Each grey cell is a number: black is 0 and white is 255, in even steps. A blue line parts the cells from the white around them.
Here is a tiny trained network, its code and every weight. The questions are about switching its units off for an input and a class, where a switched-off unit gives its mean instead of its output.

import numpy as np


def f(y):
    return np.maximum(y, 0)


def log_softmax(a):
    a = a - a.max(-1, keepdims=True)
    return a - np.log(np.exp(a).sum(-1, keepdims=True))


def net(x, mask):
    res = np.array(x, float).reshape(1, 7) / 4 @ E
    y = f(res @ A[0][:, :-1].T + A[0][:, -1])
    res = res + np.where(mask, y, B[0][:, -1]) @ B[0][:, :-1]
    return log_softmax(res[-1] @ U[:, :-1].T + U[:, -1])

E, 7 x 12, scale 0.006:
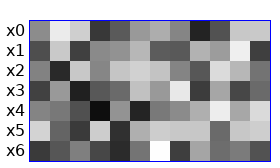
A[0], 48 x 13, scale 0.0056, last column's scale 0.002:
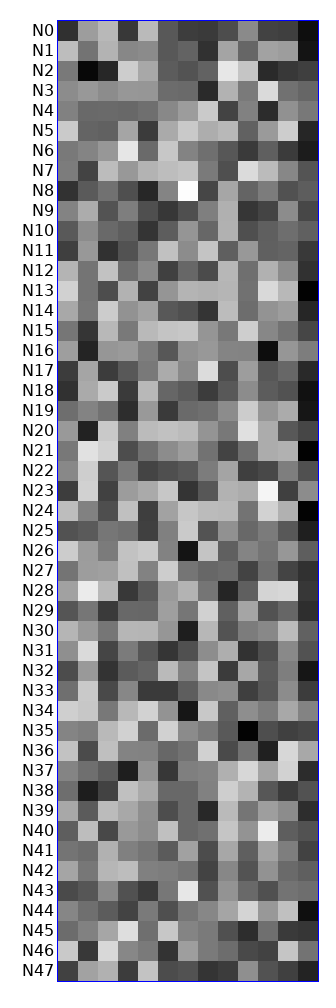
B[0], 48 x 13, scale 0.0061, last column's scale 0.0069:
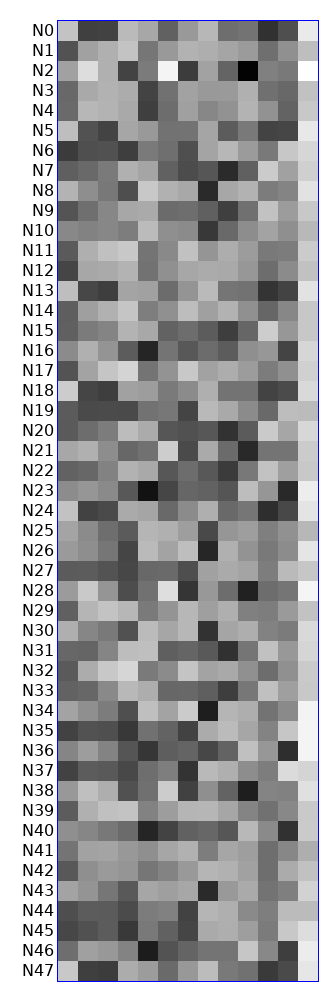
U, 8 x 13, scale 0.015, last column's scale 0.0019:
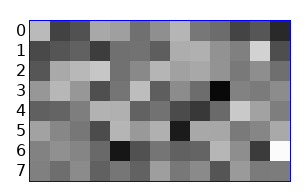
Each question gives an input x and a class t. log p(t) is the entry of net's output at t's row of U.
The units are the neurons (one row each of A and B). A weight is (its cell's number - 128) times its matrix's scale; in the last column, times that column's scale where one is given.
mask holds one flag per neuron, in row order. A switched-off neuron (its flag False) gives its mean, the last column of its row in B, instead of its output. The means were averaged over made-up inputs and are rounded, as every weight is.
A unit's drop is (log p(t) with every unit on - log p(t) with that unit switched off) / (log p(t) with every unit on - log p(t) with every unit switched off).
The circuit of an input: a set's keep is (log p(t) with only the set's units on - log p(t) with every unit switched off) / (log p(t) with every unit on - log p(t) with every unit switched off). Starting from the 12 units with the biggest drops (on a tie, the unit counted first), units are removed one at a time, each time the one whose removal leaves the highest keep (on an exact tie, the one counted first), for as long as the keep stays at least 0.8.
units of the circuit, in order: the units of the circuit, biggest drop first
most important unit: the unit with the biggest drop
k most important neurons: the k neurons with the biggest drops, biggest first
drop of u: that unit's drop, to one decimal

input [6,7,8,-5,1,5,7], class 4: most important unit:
N7
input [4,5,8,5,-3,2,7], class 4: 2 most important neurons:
(N7 N20)
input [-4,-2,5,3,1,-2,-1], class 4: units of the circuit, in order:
(N20 N15)
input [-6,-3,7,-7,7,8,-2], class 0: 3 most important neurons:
(N13 N24 N5)
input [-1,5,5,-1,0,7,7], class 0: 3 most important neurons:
(N24 N13 N5)
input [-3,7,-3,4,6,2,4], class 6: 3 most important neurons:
(N23 N40 N35)
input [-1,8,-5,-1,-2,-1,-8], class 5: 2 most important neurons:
(N34 N26)
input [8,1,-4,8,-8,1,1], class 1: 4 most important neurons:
(N35 N45 N6 N27)
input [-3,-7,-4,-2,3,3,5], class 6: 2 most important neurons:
(N46 N16)
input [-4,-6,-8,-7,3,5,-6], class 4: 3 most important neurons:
(N31 N9 N22)
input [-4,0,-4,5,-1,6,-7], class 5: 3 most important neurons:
(N34 N26 N30)
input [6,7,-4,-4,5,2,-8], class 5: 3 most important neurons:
(N34 N30 N26)
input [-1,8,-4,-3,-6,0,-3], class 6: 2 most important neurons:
(N23 N40)
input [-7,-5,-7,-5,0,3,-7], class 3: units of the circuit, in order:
(N2)
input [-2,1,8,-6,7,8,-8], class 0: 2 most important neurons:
(N13 N24)
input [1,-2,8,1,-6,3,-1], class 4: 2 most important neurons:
(N20 N7)
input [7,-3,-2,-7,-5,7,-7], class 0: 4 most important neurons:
(N13 N24 N5 N2)
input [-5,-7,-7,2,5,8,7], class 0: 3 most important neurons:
(N5 N13 N24)
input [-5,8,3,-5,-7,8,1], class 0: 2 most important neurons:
(N24 N13)
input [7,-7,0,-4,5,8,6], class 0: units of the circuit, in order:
(N5)
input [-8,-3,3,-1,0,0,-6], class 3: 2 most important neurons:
(N2 N38)
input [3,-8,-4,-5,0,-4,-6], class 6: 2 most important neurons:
(N46 N36)
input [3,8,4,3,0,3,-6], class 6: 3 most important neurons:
(N23 N40 N8)
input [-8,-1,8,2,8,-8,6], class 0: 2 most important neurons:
(N0 N47)
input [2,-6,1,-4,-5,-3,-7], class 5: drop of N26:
0.3
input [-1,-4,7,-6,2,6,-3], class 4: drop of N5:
-0.1
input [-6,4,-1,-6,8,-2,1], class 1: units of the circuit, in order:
(N37)
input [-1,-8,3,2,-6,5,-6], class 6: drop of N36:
0.4
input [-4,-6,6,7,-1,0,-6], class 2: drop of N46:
0.0
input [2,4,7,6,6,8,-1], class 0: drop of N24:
0.3
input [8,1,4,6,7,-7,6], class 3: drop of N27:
0.1
